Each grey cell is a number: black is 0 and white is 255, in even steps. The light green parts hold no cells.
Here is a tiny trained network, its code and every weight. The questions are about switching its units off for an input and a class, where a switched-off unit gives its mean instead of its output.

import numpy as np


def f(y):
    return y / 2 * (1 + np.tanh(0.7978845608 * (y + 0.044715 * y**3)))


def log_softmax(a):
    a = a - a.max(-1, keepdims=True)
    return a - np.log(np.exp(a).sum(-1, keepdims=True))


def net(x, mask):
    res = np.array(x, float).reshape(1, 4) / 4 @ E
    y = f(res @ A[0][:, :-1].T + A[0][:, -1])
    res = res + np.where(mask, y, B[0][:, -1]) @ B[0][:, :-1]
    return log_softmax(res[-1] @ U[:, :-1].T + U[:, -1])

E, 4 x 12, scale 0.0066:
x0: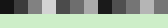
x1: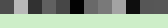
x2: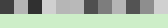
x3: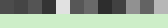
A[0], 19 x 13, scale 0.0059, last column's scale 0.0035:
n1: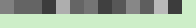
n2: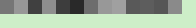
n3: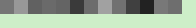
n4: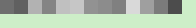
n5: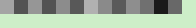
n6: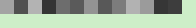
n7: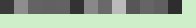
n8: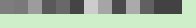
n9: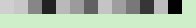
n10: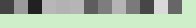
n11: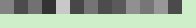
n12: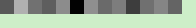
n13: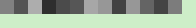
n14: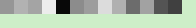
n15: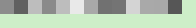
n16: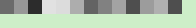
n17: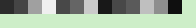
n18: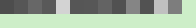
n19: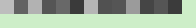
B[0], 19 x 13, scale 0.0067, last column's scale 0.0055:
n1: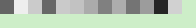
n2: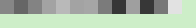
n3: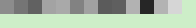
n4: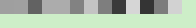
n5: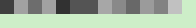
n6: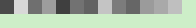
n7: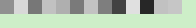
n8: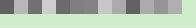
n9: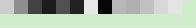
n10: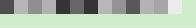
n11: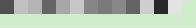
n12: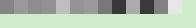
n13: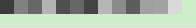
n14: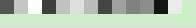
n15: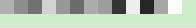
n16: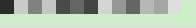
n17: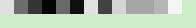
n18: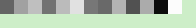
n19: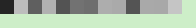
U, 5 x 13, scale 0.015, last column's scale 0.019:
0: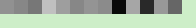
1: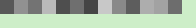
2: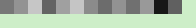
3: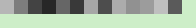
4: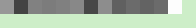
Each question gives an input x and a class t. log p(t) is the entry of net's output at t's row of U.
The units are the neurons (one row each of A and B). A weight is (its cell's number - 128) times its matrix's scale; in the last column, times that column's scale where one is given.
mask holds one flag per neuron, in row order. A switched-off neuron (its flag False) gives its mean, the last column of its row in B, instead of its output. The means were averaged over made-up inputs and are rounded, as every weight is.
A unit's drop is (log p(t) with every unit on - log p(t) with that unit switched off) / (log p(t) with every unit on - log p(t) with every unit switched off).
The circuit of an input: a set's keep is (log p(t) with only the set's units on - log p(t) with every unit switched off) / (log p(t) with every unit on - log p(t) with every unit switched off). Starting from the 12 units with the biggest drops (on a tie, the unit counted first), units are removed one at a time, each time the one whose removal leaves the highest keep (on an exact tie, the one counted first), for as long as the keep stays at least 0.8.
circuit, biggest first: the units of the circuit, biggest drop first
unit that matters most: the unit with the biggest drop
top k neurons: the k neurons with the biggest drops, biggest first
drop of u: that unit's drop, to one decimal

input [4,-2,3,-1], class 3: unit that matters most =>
n17
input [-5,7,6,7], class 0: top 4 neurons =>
n3, n7, n12, n14
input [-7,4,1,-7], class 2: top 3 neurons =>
n14, n17, n2
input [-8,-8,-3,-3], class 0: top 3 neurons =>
n15, n4, n17
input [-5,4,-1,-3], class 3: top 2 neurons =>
n9, n15
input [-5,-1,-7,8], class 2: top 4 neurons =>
n11, n1, n18, n10
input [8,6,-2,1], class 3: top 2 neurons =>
n17, n15
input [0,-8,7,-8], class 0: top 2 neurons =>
n15, n4
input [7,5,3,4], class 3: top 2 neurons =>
n17, n15
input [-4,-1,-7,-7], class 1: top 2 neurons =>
n13, n5
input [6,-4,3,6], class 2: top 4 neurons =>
n18, n9, n1, n11
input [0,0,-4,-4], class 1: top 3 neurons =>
n18, n1, n11
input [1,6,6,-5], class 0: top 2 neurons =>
n2, n7
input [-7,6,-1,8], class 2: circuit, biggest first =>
n18
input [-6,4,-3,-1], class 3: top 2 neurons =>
n9, n15
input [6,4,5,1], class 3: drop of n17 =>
1.9
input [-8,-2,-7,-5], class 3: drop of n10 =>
0.2
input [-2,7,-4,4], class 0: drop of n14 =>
0.0
